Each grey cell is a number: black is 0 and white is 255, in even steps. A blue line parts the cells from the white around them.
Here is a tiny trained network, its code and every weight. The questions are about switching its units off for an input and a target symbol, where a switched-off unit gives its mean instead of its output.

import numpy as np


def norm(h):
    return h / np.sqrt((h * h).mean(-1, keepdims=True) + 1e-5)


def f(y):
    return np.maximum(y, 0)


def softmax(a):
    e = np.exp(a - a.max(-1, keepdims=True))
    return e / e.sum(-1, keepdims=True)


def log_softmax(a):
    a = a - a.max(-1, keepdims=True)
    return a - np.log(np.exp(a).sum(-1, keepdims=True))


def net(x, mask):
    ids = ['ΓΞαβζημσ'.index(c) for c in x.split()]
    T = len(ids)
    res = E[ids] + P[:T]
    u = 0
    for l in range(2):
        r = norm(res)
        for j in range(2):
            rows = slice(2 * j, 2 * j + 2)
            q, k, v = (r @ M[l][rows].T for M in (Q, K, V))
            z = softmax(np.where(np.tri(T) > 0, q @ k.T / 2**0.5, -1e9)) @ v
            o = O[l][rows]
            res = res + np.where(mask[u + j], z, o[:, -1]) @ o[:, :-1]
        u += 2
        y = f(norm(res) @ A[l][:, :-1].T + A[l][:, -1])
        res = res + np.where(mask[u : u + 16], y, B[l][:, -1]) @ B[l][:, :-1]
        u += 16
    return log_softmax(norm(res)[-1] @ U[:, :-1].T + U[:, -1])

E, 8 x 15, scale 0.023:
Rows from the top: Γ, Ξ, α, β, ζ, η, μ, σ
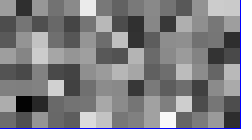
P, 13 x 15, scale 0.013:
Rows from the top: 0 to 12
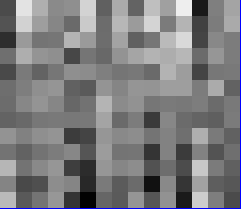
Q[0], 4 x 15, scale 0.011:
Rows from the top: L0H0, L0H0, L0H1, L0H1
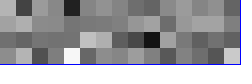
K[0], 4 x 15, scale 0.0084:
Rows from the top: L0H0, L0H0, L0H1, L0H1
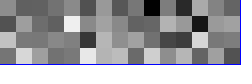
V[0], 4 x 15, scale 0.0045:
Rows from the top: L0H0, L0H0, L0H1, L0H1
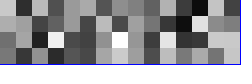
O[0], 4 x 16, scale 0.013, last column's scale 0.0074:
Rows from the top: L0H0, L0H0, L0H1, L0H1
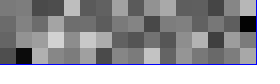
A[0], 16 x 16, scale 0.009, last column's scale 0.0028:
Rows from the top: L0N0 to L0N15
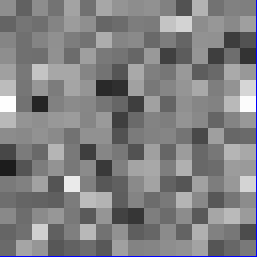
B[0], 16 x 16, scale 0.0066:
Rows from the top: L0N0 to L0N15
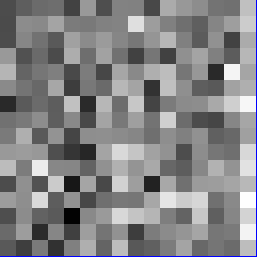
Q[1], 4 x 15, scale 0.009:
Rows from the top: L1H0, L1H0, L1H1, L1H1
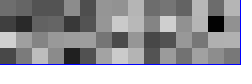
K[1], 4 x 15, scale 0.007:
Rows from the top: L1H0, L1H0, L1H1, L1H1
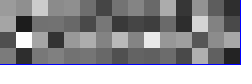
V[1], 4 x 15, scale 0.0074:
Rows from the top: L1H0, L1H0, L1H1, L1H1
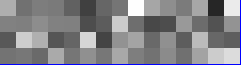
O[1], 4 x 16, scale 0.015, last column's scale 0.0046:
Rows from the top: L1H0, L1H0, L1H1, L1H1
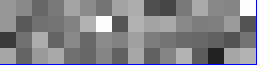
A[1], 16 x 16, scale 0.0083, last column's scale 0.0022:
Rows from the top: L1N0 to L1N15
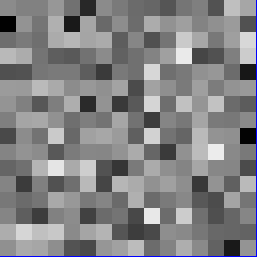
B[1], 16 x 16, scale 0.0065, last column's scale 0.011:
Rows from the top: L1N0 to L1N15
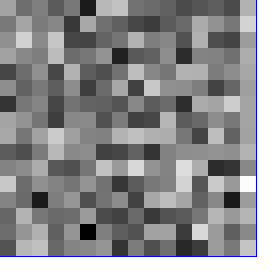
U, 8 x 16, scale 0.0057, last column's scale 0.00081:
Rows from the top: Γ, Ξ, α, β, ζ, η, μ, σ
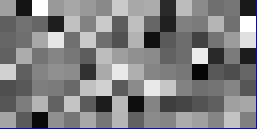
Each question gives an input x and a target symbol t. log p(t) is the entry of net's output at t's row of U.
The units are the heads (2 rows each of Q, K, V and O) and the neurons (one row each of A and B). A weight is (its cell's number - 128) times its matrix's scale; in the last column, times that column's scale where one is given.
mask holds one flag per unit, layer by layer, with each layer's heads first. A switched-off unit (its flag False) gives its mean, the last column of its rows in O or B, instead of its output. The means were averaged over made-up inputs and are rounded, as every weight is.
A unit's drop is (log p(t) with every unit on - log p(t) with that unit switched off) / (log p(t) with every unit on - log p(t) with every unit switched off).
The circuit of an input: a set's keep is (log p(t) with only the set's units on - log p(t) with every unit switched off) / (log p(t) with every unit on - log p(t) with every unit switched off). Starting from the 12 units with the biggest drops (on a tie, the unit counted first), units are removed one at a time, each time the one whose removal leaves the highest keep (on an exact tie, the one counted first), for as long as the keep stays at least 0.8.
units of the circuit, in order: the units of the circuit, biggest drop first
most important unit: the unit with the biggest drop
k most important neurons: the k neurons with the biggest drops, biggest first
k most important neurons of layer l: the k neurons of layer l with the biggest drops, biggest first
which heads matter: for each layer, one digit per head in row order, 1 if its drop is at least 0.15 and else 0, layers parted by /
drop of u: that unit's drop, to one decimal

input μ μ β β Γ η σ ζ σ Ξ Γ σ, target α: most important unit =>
L1H1
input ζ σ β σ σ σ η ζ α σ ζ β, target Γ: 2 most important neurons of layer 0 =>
[L0N10; L0N3]
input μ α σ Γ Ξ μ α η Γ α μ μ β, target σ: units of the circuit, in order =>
[L1H1; L0N4]
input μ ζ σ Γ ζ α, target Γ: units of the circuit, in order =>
[L0H1; L0N10]
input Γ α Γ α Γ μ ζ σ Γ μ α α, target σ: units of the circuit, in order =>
[L1H1; L0N14]
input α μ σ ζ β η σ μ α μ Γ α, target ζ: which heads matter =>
10 / 11
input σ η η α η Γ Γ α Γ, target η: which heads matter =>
00 / 10
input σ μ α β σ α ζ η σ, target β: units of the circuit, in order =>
[L0H1; L1N11]
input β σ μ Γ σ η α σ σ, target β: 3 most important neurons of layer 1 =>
[L1N11; L1N14; L1N10]
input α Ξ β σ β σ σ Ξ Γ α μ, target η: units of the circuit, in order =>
[L1H0; L0N6]
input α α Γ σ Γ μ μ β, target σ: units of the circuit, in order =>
[L0N4; L1H1]
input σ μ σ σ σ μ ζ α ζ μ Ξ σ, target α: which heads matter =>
10 / 00
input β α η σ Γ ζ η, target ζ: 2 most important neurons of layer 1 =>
[L1N0; L1N8]
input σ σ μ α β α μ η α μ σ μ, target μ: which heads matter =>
00 / 10
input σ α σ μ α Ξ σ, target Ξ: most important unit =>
L0H0
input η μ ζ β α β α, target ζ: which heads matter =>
01 / 10
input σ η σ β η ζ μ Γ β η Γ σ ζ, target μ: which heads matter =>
00 / 10
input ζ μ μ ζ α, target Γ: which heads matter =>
01 / 00
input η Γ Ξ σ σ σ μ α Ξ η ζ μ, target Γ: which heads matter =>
11 / 00
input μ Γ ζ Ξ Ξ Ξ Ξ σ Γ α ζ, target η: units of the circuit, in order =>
[L1H0]
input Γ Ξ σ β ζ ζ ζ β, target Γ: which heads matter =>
01 / 10
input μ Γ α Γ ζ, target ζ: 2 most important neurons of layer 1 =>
[L1N12; L1N0]
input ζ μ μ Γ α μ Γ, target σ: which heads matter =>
00 / 00
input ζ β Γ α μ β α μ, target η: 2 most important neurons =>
[L0N6; L0N1]
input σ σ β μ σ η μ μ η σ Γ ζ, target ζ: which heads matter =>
10 / 01
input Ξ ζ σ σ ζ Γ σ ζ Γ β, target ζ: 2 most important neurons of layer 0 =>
[L0N4; L0N5]
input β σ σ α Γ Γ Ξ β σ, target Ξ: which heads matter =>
01 / 01
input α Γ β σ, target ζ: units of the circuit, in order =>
[L0H1]
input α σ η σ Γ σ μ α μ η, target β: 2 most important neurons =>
[L1N11; L0N3]
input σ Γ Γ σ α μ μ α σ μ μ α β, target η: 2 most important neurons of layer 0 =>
[L0N5; L0N4]
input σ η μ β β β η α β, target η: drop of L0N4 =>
0.1
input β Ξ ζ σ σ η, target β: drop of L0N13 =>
0.3
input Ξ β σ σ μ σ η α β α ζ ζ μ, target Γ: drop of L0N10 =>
0.3
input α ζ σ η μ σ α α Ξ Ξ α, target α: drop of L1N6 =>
0.0
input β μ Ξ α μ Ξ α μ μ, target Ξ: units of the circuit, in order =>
[L0N6]
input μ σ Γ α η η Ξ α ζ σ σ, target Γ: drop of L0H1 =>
1.5
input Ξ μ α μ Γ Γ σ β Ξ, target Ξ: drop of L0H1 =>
0.3
